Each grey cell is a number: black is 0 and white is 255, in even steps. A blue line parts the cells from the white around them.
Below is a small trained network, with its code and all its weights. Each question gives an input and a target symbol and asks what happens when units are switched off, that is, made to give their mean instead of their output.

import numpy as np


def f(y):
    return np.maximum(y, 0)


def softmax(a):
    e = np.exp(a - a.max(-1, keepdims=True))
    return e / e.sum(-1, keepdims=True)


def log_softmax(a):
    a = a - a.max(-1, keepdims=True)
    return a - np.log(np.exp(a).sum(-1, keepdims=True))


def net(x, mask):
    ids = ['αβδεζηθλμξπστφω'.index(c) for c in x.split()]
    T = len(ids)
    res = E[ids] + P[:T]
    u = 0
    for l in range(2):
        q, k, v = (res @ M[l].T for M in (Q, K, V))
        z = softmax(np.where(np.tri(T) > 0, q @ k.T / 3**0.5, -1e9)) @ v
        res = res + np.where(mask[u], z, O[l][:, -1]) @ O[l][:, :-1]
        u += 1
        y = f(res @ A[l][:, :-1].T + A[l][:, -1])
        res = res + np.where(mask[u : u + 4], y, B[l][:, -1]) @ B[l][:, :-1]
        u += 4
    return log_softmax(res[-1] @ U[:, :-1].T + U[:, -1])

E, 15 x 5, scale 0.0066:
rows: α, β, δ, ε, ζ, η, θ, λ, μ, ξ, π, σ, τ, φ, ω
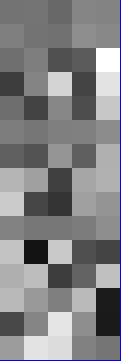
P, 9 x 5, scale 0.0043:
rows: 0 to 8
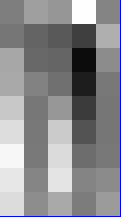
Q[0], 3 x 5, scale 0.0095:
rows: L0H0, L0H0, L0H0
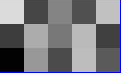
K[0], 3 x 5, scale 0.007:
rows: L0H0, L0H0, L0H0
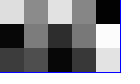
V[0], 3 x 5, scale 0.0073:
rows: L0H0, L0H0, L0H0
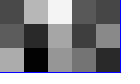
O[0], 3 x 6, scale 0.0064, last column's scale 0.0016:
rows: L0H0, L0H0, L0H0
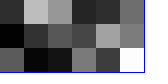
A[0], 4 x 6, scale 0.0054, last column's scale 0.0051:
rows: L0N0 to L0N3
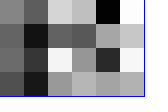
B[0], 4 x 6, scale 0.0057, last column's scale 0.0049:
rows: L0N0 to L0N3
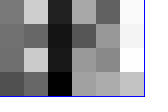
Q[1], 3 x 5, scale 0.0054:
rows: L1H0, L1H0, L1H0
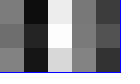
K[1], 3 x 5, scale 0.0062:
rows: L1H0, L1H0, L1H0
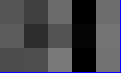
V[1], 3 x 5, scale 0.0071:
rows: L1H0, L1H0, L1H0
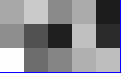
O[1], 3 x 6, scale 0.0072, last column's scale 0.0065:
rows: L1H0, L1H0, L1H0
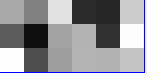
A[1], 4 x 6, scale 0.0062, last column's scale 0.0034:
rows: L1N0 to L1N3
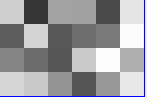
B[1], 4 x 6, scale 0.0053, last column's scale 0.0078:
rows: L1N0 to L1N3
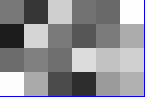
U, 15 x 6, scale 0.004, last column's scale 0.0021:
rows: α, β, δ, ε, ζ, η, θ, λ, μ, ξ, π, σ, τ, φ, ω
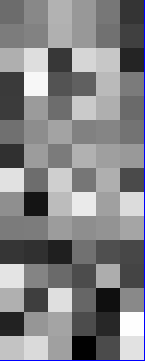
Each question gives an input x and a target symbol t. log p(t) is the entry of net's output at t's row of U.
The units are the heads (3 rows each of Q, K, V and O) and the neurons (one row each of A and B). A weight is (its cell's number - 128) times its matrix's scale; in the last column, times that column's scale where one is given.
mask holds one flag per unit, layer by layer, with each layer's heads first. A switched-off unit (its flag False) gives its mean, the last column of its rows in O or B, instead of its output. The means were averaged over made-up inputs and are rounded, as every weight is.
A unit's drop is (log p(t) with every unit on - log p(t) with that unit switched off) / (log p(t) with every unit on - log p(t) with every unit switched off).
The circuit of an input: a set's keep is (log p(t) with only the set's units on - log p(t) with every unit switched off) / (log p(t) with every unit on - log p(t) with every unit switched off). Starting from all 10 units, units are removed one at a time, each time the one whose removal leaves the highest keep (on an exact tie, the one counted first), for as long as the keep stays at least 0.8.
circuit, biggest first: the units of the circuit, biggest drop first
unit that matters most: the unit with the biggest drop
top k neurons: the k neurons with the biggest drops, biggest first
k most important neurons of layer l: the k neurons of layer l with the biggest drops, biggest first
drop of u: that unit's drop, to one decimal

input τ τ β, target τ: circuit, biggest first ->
[L1H0 L0H0 L0N0 L1N0]
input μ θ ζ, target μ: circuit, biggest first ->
[L0H0 L1H0 L1N2 L1N0]
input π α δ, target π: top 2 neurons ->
[L0N1 L0N3]
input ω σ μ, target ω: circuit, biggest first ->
[L0H0 L1H0 L1N3]
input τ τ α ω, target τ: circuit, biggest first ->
[L1H0 L0H0 L0N0 L1N0]
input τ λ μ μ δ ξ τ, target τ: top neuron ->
[L0N0]
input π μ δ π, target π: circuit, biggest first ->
[L0H0 L1H0 L0N1]
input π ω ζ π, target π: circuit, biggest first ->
[L0H0 L1H0]
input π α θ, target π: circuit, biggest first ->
[L0H0 L1H0 L0N1]
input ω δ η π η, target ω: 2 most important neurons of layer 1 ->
[L1N3 L1N2]
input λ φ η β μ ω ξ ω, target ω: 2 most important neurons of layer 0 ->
[L0N3 L0N1]
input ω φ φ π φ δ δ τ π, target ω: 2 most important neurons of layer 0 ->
[L0N2 L0N0]
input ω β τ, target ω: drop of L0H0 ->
0.6
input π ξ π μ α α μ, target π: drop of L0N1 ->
0.1
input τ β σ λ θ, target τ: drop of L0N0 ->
0.3
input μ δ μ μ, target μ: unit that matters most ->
L0H0
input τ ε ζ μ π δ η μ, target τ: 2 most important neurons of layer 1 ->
[L1N0 L1N2]
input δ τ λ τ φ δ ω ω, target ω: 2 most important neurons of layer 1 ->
[L1N3 L1N2]
